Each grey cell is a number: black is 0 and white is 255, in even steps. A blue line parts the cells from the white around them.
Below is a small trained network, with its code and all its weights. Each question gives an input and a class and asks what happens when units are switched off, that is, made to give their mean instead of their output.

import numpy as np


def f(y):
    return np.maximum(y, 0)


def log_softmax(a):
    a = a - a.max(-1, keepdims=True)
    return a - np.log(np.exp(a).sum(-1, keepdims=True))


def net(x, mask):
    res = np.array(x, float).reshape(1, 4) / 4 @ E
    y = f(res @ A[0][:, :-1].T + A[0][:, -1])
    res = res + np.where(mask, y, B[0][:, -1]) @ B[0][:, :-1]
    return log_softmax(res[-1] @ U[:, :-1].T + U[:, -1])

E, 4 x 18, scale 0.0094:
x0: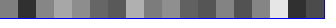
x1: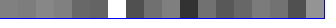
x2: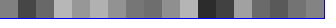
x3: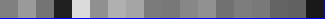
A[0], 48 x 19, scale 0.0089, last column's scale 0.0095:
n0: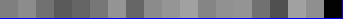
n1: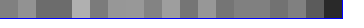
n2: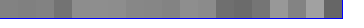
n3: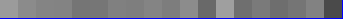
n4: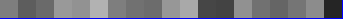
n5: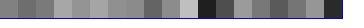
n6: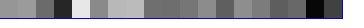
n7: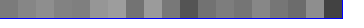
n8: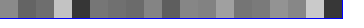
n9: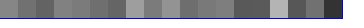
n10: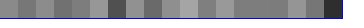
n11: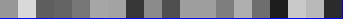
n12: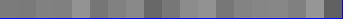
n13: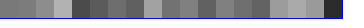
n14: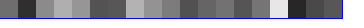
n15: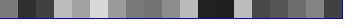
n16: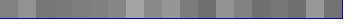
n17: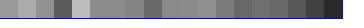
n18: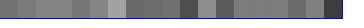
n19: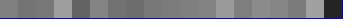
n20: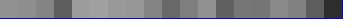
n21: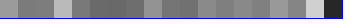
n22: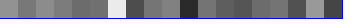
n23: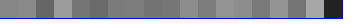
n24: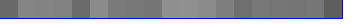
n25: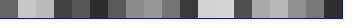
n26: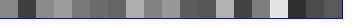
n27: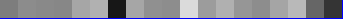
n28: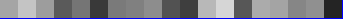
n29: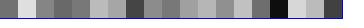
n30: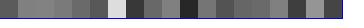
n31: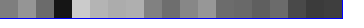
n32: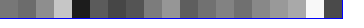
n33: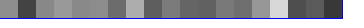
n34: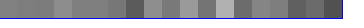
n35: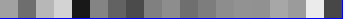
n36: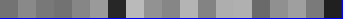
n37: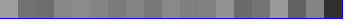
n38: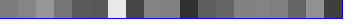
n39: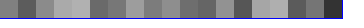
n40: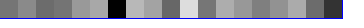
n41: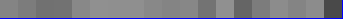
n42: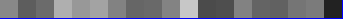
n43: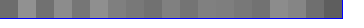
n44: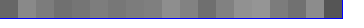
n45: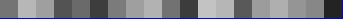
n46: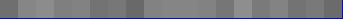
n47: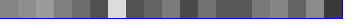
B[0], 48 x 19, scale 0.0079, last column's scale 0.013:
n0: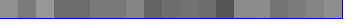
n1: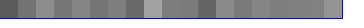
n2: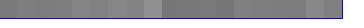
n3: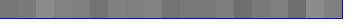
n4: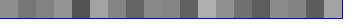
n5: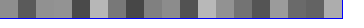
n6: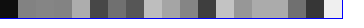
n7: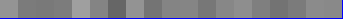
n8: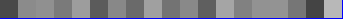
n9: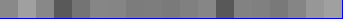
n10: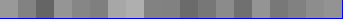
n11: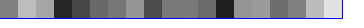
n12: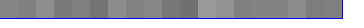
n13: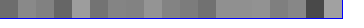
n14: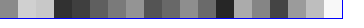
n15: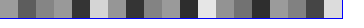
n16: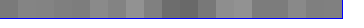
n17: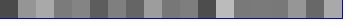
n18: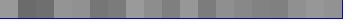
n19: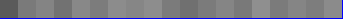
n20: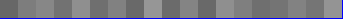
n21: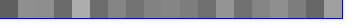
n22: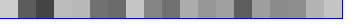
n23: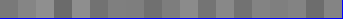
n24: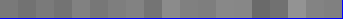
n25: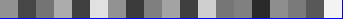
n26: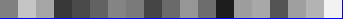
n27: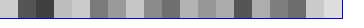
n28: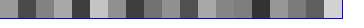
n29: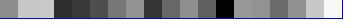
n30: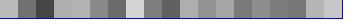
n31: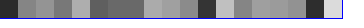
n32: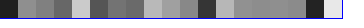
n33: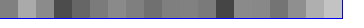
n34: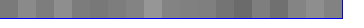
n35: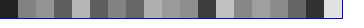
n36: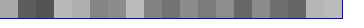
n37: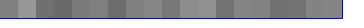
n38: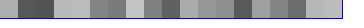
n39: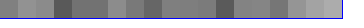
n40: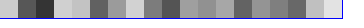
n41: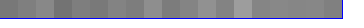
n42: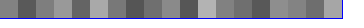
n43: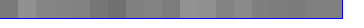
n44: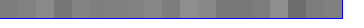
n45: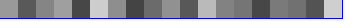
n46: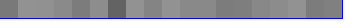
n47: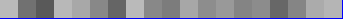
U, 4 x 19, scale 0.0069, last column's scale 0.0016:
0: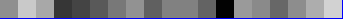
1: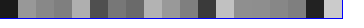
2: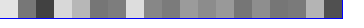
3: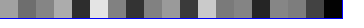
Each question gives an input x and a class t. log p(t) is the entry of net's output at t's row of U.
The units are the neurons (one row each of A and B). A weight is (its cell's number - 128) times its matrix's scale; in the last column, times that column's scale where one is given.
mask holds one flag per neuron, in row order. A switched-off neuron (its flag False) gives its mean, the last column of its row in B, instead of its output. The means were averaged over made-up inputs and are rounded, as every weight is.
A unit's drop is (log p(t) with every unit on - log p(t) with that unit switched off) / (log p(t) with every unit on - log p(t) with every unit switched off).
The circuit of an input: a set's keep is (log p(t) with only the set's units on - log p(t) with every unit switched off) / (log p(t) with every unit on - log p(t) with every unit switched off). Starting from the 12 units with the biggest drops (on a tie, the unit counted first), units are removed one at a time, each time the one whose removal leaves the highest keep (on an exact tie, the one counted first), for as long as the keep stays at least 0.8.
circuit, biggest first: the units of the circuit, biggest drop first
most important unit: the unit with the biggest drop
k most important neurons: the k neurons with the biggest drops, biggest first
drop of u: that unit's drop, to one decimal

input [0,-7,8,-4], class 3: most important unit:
n15
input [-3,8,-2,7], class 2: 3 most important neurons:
(n22; n30; n38)
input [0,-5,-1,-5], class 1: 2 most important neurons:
(n32; n35)
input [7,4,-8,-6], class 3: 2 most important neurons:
(n25; n28)
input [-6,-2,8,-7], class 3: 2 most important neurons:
(n15; n5)
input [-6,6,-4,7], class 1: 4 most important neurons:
(n6; n31; n14; n26)
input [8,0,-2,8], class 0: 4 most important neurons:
(n14; n26; n33; n32)
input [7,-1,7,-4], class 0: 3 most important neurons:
(n14; n26; n25)
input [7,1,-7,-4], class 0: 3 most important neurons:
(n26; n14; n15)
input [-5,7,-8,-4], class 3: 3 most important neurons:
(n25; n28; n45)
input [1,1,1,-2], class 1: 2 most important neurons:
(n29; n11)
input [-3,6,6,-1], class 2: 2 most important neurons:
(n22; n30)
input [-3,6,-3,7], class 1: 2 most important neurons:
(n6; n31)
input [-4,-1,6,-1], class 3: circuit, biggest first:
(n15)
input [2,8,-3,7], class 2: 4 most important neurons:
(n22; n30; n38; n47)
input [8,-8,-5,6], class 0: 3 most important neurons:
(n14; n26; n33)
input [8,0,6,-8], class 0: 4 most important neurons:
(n14; n26; n33; n6)
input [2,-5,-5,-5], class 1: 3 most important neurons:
(n32; n35; n15)
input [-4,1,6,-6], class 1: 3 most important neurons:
(n35; n32; n25)
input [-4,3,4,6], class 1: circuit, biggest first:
(n6)
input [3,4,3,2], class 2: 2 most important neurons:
(n29; n11)
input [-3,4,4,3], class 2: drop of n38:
0.2
